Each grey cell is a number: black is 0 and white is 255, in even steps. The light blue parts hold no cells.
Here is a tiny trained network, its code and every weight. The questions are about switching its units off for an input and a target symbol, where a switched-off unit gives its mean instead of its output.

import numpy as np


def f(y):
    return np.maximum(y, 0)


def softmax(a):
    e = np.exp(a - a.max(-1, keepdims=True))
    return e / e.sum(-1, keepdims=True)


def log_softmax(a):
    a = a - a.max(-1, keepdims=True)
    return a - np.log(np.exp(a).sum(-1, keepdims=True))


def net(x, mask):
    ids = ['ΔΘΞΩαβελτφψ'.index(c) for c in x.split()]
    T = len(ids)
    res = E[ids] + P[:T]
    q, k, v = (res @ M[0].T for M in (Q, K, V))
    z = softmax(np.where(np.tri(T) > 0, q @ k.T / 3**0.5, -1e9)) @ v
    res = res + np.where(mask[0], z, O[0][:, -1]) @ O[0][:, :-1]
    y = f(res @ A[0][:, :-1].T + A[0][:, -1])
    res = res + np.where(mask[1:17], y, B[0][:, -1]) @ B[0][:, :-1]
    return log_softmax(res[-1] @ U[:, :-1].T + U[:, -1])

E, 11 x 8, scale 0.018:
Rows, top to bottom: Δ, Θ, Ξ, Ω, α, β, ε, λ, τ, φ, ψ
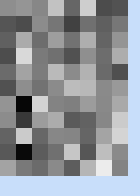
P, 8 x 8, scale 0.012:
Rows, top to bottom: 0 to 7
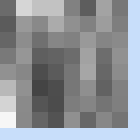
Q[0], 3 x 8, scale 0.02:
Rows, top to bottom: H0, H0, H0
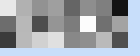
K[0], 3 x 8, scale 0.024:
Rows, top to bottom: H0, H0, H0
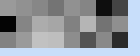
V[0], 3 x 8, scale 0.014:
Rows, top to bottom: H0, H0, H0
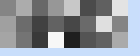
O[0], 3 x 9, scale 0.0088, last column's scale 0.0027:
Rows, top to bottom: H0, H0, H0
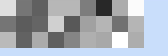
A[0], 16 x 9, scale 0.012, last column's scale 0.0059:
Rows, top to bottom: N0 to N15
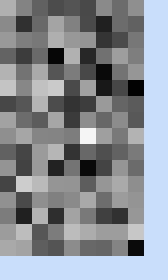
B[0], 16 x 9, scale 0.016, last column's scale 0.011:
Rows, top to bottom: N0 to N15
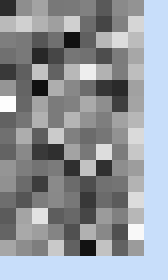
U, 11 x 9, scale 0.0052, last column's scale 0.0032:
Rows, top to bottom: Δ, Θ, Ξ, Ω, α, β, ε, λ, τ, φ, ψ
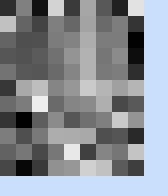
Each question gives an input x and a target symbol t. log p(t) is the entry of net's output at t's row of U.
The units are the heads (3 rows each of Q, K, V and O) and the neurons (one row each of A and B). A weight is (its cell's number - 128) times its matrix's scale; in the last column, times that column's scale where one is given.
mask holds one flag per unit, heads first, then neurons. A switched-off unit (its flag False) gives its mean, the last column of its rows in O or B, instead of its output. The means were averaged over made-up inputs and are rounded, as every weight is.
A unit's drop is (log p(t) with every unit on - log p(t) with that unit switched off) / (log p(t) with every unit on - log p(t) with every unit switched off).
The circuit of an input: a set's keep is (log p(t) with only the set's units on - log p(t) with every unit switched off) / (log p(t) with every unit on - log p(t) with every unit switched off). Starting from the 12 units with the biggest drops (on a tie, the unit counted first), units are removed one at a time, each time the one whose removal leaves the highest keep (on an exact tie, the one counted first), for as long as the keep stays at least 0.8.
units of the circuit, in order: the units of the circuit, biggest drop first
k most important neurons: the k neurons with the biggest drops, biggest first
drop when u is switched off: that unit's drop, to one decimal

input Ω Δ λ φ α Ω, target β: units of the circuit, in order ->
N4, H0
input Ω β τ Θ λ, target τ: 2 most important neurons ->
N1, N5
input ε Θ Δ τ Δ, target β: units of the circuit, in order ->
H0
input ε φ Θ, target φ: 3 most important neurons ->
N9, N1, N14
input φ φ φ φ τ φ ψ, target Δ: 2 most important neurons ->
N14, N5
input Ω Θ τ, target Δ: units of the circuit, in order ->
N14, N11
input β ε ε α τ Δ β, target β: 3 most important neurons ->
N4, N2, N12
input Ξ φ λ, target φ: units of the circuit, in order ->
H0, N1, N9
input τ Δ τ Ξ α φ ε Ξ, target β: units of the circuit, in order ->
H0, N4
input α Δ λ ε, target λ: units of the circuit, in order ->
H0, N12
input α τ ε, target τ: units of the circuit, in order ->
H0, N1, N5
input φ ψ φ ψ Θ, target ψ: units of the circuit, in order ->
H0, N9
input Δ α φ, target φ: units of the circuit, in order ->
H0, N1, N14
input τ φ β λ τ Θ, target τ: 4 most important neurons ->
N1, N5, N4, N7
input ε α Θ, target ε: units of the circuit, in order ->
N13, H0
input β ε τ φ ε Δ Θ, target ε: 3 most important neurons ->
N6, N13, N8
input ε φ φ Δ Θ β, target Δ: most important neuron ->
N4
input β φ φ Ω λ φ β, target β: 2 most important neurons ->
N4, N5
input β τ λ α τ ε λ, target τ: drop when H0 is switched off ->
0.6
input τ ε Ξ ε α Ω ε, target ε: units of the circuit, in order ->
N13
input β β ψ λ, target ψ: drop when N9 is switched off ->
0.2
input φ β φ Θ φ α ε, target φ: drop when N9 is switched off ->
0.2
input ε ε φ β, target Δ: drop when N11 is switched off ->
0.1
